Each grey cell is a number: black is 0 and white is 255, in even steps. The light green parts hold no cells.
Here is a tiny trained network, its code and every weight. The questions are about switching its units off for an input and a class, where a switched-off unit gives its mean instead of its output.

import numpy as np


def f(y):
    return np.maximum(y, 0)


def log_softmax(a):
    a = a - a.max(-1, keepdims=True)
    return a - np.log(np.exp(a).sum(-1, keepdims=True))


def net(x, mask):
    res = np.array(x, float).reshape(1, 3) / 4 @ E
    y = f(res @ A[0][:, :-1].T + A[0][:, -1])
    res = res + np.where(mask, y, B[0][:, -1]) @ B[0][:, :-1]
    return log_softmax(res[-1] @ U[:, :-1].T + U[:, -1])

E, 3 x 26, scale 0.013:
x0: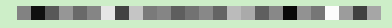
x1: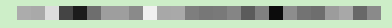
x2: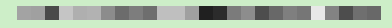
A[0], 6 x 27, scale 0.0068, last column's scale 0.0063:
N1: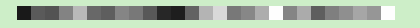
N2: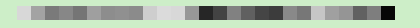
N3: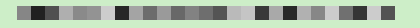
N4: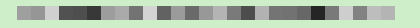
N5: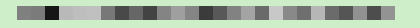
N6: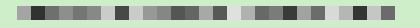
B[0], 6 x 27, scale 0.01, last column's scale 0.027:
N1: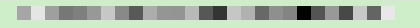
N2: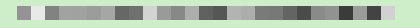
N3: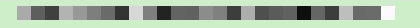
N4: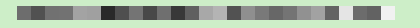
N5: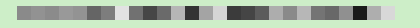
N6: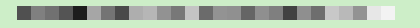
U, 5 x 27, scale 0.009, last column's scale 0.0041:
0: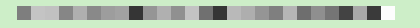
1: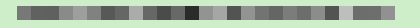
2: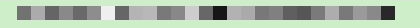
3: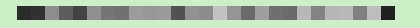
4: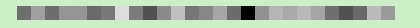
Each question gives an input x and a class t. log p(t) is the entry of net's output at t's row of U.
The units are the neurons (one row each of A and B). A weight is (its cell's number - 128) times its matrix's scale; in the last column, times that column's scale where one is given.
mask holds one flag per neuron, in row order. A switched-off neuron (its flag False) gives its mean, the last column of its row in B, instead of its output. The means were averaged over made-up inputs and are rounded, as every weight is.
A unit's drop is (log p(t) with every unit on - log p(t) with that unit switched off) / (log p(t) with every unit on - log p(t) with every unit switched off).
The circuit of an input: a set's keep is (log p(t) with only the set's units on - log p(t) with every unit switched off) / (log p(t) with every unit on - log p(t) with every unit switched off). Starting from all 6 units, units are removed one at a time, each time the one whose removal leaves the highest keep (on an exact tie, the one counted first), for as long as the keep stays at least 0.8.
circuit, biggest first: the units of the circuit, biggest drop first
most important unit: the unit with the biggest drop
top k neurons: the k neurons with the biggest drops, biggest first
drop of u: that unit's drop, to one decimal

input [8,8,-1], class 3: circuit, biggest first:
(N6)
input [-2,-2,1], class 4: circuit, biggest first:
(N3 N2)
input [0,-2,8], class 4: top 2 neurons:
(N5 N4)
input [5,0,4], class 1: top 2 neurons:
(N1 N3)
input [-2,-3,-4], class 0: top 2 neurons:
(N6 N3)
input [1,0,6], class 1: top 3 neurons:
(N1 N5 N6)
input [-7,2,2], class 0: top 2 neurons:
(N3 N5)
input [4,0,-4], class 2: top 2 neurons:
(N1 N5)
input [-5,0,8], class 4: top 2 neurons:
(N5 N1)
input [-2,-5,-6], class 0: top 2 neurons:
(N6 N3)
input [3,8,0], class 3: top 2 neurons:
(N1 N4)
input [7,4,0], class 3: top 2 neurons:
(N6 N1)
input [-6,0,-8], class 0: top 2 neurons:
(N1 N3)
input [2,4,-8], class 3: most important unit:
N3
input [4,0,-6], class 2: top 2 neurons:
(N1 N5)
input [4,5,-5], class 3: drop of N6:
0.1
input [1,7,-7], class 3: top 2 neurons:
(N3 N5)
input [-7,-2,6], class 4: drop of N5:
0.3
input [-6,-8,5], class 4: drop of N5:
0.8
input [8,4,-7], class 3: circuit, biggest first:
(N6)
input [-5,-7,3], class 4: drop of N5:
0.9
